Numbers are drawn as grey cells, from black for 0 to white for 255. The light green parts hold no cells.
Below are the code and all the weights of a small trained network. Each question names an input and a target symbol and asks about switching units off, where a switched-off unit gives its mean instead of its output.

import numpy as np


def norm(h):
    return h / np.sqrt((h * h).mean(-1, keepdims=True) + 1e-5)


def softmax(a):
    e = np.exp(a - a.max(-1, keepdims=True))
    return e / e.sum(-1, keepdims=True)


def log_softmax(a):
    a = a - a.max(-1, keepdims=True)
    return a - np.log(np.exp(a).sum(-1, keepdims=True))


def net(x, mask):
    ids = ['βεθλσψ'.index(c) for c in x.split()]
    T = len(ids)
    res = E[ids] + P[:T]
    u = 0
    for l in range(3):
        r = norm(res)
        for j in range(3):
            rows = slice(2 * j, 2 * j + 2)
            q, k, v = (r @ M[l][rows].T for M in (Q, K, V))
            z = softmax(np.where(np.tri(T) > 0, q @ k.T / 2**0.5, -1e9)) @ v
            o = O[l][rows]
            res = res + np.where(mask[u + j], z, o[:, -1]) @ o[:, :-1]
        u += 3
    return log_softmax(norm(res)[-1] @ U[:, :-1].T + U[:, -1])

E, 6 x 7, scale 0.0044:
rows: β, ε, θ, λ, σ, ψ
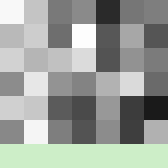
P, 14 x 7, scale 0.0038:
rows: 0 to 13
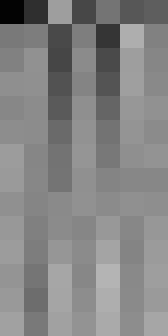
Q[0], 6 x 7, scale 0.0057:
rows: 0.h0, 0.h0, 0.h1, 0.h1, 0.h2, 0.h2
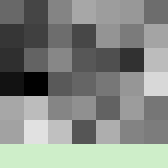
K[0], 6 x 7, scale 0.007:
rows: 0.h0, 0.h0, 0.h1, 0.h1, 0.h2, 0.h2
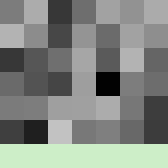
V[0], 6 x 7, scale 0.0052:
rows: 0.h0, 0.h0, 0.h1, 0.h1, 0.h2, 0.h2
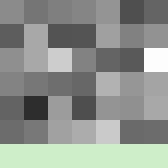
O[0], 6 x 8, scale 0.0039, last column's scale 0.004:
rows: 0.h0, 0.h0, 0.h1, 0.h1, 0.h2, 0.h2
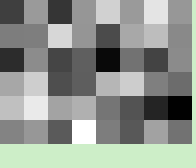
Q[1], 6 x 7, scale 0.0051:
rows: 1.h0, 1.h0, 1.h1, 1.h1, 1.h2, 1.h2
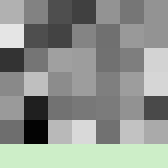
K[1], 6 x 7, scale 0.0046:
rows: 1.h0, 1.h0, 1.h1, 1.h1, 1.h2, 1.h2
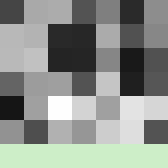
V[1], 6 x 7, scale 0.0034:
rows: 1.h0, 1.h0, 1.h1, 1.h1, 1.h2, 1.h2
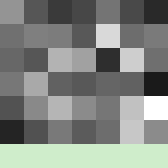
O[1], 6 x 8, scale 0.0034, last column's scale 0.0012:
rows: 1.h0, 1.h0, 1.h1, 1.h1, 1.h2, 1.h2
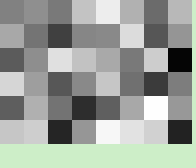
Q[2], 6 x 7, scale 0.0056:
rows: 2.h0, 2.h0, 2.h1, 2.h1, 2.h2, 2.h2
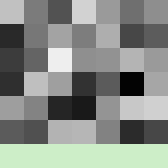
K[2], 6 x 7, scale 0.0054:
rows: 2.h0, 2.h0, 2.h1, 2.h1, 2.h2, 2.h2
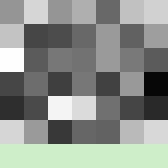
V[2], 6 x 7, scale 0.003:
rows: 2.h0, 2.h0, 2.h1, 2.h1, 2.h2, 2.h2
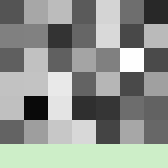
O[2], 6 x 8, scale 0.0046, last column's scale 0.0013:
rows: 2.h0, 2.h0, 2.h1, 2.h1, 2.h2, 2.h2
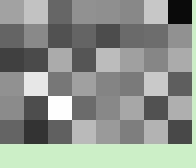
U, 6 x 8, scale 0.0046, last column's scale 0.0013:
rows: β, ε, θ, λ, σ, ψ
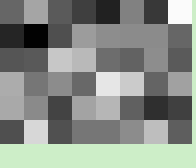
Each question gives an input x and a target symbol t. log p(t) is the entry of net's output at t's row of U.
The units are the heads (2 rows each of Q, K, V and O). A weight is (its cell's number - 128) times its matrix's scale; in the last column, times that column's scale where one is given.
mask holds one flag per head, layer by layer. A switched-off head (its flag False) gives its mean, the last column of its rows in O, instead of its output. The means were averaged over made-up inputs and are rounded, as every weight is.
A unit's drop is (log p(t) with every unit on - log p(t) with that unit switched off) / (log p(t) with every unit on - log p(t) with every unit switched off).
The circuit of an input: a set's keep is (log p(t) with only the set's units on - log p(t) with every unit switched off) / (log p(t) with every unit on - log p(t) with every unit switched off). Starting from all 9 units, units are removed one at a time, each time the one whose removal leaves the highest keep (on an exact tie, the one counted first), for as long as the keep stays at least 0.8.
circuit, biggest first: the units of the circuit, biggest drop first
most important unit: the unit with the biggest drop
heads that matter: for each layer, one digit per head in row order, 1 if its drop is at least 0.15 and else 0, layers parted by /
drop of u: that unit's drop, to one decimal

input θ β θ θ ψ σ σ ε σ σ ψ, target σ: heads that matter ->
100 / 001 / 000
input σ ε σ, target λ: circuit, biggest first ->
(0.h1)
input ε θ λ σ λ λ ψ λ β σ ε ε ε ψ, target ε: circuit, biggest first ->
(2.h2 2.h1)
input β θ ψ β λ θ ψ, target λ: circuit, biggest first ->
(0.h2 2.h2)
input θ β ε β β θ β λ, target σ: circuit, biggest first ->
(0.h0 0.h2 1.h2)
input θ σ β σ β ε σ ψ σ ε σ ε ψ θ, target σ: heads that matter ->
100 / 111 / 000
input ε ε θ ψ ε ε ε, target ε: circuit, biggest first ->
(0.h2 2.h1)
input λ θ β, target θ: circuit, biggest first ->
(0.h0 2.h2 1.h1)
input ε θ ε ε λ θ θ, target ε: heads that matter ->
101 / 000 / 101
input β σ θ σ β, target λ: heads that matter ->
001 / 100 / 000
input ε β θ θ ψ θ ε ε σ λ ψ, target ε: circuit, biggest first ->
(2.h1 2.h2)
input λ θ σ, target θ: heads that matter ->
101 / 011 / 001
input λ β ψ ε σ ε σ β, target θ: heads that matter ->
101 / 001 / 001
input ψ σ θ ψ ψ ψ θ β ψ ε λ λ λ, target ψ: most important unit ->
1.h2
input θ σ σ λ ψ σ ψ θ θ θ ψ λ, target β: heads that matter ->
011 / 001 / 000
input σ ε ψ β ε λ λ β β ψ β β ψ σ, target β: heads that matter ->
010 / 000 / 000
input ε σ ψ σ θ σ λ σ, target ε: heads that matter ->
011 / 010 / 001
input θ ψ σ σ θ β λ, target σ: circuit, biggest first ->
(1.h2 0.h2 0.h0)
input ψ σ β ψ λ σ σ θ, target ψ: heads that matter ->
110 / 011 / 011
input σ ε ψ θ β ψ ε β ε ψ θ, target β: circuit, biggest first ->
(0.h1)
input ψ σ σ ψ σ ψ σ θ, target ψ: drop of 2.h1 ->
0.2
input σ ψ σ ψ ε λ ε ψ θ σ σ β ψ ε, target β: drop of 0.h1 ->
0.4
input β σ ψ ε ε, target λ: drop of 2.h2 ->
0.3
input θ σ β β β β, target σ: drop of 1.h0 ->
0.3
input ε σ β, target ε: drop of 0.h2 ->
0.4
